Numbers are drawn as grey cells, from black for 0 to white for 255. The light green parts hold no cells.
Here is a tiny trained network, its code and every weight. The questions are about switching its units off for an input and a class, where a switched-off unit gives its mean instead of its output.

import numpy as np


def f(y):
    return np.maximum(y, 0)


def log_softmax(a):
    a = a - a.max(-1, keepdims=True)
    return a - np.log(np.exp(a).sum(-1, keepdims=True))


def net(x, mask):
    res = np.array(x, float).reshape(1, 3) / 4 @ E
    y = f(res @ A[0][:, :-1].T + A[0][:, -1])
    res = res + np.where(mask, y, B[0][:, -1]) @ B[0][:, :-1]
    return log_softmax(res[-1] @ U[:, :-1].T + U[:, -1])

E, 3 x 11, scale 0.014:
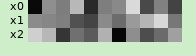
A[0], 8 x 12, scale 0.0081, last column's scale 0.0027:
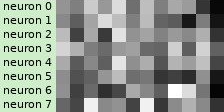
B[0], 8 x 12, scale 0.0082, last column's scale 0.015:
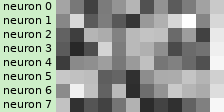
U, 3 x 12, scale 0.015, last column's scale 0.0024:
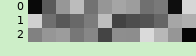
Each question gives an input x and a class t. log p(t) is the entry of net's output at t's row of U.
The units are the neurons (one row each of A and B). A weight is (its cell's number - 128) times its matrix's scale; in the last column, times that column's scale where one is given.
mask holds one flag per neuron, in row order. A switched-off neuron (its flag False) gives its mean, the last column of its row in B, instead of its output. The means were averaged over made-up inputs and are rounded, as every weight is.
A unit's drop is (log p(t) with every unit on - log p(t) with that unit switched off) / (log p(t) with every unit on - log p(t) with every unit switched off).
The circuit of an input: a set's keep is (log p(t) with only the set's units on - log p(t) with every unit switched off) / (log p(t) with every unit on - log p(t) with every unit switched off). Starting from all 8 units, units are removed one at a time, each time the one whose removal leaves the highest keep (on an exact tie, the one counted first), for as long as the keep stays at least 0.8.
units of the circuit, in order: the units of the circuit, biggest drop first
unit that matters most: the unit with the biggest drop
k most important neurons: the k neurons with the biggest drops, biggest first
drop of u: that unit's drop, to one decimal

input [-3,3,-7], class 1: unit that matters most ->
neuron 7
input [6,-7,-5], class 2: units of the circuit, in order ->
[neuron 1; neuron 3]
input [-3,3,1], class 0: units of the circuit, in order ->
[neuron 5; neuron 1; neuron 7]
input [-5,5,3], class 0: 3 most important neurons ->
[neuron 3; neuron 5; neuron 1]
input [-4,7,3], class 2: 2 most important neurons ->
[neuron 6; neuron 7]
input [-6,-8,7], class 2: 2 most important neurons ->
[neuron 5; neuron 7]
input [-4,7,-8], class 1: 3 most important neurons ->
[neuron 7; neuron 0; neuron 1]
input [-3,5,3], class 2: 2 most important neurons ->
[neuron 7; neuron 6]
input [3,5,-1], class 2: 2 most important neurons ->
[neuron 3; neuron 2]
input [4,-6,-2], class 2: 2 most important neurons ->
[neuron 1; neuron 3]
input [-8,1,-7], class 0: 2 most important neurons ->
[neuron 2; neuron 4]
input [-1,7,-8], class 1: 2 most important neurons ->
[neuron 7; neuron 0]
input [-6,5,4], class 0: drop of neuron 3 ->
0.5
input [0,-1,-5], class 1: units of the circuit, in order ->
[neuron 7]
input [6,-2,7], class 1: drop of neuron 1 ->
0.2
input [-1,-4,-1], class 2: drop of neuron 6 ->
0.0
